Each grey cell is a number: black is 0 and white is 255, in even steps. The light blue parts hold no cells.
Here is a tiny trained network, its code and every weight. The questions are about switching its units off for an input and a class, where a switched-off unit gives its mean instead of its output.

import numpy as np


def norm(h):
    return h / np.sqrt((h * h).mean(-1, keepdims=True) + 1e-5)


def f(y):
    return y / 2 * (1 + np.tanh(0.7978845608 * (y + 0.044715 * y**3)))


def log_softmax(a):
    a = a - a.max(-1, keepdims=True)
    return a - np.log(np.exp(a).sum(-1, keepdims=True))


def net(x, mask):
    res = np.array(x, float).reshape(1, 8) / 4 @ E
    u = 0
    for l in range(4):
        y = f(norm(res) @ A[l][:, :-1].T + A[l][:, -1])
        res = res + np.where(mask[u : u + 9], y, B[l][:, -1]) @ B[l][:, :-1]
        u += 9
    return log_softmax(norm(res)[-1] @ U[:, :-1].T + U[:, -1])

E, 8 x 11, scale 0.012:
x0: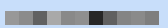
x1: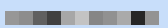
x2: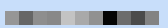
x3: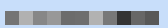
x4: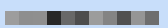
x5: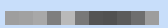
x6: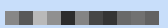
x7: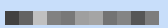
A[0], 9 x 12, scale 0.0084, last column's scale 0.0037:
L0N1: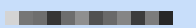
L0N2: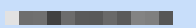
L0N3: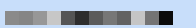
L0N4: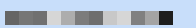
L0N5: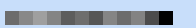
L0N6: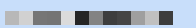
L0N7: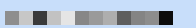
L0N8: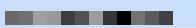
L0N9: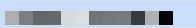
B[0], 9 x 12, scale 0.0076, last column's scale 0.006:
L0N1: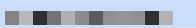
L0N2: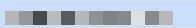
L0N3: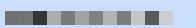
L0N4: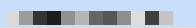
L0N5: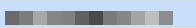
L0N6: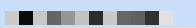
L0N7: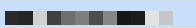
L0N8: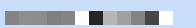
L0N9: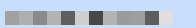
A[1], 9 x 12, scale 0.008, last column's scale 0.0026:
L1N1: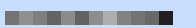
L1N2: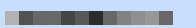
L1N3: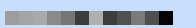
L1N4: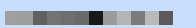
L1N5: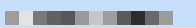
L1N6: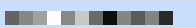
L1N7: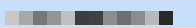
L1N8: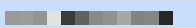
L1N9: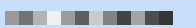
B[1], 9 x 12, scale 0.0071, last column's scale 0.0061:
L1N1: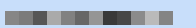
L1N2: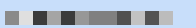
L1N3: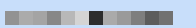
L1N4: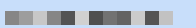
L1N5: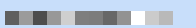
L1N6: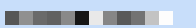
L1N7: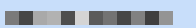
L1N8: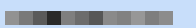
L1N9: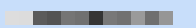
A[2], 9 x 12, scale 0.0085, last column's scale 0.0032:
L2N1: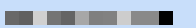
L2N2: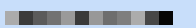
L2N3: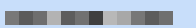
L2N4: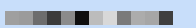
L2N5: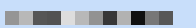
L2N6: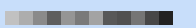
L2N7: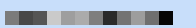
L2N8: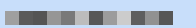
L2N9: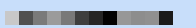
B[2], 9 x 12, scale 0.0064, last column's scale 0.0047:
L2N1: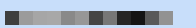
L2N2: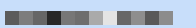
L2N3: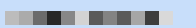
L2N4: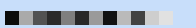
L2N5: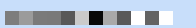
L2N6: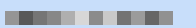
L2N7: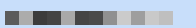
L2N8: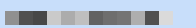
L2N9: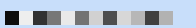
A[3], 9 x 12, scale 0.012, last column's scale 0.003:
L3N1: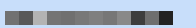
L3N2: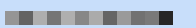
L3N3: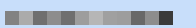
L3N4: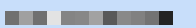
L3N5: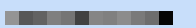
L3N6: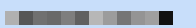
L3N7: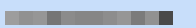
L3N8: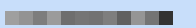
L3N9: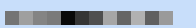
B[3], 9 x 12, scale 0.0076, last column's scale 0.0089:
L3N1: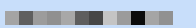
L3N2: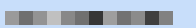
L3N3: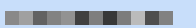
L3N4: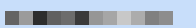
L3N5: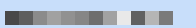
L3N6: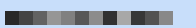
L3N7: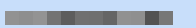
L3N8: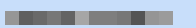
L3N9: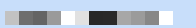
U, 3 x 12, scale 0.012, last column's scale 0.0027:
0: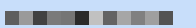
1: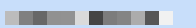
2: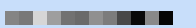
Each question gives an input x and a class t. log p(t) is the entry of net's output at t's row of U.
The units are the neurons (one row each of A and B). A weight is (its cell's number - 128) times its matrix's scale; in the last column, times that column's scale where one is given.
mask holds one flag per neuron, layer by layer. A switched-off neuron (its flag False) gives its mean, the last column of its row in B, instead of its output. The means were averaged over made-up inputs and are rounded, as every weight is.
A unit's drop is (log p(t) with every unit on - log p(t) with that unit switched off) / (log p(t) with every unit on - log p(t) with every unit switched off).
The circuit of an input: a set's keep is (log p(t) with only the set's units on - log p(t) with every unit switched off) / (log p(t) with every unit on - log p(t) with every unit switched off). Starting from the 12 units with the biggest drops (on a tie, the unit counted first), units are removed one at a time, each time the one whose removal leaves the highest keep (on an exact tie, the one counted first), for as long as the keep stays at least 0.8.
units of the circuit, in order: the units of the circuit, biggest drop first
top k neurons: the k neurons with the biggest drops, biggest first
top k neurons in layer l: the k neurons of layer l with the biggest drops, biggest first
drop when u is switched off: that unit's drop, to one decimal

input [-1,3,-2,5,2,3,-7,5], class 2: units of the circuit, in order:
[L0N7, L0N4]
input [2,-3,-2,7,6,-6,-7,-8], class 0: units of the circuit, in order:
[L2N4]
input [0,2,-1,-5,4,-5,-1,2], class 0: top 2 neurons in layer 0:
[L0N8, L0N9]
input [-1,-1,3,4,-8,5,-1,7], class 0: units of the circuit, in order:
[L1N6, L3N4]
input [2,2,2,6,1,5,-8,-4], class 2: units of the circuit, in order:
[L0N7, L3N9]
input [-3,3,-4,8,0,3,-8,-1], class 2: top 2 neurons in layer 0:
[L0N7, L0N6]
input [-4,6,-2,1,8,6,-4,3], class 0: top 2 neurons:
[L2N4, L0N8]
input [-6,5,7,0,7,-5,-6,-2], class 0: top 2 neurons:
[L0N8, L2N4]
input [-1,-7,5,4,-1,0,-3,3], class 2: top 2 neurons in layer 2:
[L2N5, L2N8]
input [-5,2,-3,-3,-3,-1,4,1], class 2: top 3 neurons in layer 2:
[L2N1, L2N5, L2N7]
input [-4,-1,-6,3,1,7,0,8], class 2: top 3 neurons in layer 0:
[L0N2, L0N3, L0N9]
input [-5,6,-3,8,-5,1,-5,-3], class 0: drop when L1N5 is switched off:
0.2
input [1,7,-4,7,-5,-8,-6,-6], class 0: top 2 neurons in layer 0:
[L0N8, L0N6]
